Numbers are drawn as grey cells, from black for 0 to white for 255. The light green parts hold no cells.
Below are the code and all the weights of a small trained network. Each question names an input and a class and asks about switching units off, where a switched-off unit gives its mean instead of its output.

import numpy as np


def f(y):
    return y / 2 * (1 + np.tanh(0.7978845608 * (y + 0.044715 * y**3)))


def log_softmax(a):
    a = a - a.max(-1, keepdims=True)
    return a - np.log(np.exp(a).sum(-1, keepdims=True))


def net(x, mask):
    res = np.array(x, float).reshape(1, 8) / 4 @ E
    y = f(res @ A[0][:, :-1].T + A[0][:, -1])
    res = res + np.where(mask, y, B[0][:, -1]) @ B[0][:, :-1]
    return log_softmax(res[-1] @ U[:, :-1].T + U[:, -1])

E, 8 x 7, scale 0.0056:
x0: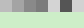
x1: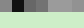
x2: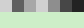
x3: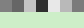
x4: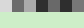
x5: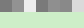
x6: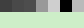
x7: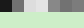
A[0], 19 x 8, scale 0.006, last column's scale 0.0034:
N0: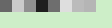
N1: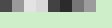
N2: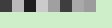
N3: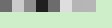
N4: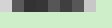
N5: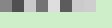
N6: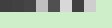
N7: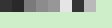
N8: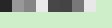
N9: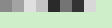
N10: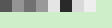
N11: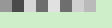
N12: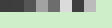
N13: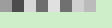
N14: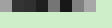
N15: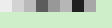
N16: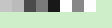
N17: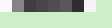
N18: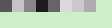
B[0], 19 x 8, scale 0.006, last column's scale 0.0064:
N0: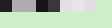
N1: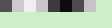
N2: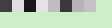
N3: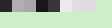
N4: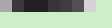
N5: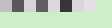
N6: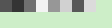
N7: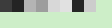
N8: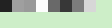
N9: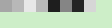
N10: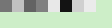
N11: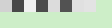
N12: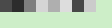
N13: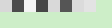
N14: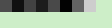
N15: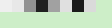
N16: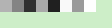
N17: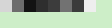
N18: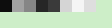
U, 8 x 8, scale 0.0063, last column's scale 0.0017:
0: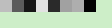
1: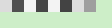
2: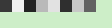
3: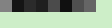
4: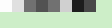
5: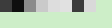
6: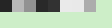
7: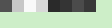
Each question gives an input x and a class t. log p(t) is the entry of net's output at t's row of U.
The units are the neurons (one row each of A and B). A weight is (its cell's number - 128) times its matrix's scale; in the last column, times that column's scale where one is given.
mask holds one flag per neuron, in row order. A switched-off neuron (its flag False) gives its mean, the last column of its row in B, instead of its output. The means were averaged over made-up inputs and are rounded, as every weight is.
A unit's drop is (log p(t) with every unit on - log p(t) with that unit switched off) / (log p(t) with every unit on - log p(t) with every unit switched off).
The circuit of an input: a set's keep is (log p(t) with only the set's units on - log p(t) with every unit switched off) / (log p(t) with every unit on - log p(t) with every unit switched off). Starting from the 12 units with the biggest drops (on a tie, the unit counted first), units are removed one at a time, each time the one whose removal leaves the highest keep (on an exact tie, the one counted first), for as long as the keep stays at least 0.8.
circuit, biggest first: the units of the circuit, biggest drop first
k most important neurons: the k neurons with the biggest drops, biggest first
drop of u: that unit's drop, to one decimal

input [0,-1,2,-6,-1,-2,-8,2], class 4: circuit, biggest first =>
[N15; N16; N9]
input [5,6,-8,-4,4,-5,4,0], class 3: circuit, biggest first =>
[N14]
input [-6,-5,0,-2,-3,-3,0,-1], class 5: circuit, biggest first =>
[N6; N12]
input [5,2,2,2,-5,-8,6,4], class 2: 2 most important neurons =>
[N2; N10]
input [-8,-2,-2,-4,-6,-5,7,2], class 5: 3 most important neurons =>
[N6; N12; N7]
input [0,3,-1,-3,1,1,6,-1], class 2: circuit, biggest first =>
[N2; N10]
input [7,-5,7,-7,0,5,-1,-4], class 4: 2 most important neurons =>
[N15; N17]
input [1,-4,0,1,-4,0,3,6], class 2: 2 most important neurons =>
[N2; N10]
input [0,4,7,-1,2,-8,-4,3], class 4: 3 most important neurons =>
[N17; N15; N9]
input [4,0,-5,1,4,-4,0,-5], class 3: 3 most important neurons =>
[N14; N4; N17]
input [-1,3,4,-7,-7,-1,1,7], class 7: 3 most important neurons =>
[N1; N8; N9]
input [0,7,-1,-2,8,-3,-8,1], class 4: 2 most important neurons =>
[N15; N16]
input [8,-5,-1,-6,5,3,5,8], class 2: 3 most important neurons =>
[N2; N10; N8]
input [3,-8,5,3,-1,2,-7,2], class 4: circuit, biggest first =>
[N15]
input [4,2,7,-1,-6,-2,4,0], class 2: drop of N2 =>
0.1
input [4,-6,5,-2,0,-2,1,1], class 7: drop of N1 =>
0.2
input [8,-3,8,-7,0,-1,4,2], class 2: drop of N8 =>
-0.1
